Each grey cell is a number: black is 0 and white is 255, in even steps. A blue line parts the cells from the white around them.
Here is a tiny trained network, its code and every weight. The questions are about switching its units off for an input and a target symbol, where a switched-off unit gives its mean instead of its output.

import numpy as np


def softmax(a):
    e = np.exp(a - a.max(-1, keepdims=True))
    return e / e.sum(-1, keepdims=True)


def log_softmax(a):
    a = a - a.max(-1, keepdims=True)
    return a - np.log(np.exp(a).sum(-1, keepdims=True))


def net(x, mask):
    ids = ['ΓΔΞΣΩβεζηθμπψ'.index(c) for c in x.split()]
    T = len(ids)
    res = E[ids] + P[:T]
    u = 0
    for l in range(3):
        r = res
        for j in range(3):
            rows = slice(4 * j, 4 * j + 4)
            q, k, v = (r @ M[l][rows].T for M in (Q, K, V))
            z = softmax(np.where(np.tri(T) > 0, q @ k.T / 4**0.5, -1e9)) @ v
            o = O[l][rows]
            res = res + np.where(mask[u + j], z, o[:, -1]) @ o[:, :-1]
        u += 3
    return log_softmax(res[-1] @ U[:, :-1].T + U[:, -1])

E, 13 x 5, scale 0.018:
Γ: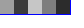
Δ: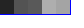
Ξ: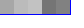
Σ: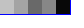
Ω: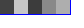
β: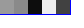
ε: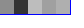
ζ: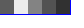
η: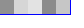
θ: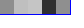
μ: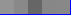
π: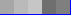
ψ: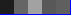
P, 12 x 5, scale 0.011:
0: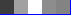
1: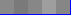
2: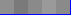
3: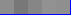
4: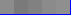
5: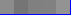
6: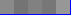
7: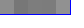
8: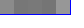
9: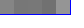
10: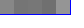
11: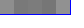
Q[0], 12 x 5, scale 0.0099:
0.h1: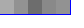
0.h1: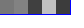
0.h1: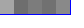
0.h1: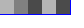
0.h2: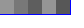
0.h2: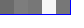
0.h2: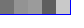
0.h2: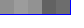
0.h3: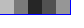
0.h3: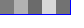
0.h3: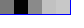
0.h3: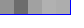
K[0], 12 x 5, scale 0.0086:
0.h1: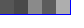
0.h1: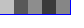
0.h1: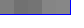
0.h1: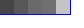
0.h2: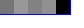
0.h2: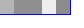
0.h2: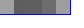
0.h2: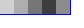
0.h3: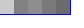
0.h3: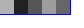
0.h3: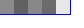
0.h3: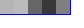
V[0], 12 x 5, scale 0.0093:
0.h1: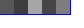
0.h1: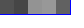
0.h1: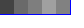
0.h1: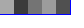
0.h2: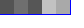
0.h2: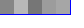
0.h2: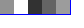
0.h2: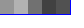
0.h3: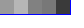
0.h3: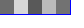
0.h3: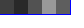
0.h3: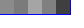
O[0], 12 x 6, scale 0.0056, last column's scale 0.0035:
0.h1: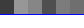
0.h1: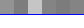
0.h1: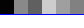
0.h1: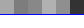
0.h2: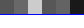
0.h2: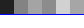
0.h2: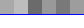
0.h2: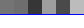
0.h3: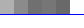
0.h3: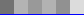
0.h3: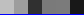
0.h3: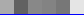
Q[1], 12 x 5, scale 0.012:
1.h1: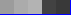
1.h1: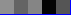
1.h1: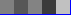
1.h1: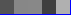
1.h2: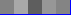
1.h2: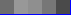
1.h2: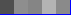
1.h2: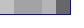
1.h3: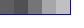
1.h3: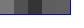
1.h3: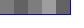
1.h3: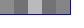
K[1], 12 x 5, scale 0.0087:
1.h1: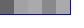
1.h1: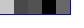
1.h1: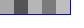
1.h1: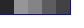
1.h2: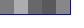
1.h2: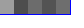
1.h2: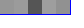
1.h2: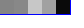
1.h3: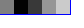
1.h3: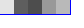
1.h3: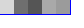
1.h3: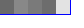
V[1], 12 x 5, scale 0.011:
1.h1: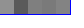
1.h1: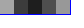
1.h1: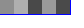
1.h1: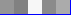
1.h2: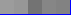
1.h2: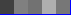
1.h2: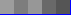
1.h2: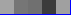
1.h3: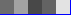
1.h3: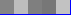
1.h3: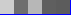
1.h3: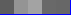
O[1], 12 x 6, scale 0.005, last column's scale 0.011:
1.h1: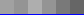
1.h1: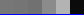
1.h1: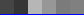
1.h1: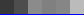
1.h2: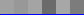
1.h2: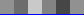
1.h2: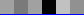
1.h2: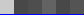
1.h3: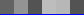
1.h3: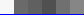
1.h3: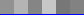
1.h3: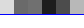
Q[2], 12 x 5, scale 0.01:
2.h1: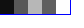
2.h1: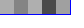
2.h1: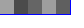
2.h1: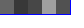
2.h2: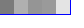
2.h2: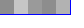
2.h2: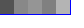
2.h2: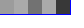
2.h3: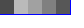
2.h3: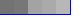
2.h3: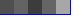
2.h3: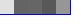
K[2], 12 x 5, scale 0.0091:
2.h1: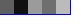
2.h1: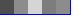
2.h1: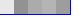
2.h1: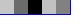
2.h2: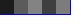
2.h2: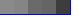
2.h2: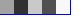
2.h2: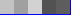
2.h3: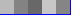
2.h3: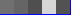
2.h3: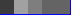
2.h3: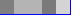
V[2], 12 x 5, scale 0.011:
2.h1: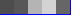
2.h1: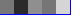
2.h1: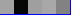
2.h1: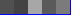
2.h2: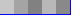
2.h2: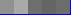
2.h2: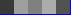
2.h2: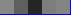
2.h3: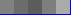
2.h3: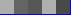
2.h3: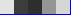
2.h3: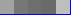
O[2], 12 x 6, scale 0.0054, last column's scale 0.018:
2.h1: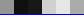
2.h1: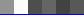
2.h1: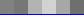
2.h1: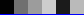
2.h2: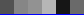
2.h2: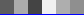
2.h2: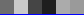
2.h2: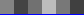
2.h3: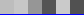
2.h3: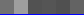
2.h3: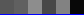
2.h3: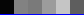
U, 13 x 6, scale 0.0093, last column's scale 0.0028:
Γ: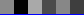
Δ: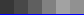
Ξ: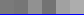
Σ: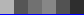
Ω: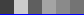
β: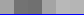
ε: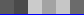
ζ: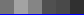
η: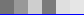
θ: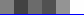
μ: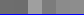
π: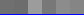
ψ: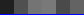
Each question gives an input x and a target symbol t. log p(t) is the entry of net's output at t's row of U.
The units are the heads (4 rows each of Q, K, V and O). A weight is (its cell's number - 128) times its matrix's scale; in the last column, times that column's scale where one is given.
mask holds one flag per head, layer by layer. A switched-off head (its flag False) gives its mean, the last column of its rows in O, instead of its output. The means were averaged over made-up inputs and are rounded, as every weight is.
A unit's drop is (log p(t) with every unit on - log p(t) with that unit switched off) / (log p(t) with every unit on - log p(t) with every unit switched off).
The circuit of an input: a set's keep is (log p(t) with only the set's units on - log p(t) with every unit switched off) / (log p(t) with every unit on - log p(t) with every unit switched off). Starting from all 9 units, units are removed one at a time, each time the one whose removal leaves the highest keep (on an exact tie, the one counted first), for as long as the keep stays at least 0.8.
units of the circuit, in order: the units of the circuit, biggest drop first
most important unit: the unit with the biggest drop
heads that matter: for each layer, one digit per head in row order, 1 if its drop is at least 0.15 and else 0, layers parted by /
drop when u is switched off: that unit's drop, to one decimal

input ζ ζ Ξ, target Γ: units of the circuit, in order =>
(2.h1)
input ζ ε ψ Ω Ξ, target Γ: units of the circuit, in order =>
(2.h1; 1.h3)
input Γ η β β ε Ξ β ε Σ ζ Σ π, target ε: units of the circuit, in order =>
(1.h3; 2.h1; 0.h1)
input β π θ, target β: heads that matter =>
110 / 011 / 101
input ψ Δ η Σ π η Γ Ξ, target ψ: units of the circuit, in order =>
(2.h1; 0.h1; 1.h3)
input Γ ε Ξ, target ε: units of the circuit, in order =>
(2.h1; 1.h3)
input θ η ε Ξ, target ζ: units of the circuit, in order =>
(2.h1; 0.h1)
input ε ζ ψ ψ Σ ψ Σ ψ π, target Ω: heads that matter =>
110 / 000 / 110
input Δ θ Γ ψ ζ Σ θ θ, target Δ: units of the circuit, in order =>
(1.h2; 2.h1; 0.h1)
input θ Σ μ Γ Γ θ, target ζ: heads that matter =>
100 / 001 / 100
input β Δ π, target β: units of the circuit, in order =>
(2.h1; 1.h2; 0.h1; 1.h3)
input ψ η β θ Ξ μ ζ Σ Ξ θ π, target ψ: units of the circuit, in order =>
(2.h1; 0.h1; 1.h3)
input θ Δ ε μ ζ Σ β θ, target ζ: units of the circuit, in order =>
(2.h1; 1.h3)
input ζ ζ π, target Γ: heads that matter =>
000 / 101 / 100
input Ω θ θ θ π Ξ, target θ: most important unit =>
1.h2
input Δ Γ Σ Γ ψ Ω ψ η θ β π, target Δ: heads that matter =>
110 / 010 / 101
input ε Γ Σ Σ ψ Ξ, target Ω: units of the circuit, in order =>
(2.h1; 0.h2)
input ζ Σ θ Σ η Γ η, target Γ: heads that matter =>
101 / 100 / 100
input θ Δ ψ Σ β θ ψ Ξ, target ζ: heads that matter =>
101 / 001 / 100
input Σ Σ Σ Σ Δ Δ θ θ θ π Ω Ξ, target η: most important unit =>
1.h2
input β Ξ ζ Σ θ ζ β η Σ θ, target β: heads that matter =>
110 / 011 / 100
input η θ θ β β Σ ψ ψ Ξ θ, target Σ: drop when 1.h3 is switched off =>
0.6
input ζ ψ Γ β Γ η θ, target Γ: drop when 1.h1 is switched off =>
0.1
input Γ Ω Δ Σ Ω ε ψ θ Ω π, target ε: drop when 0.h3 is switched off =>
-0.1
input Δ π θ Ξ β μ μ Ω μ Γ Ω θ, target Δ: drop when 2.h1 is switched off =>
0.7
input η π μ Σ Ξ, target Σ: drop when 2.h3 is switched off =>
0.3
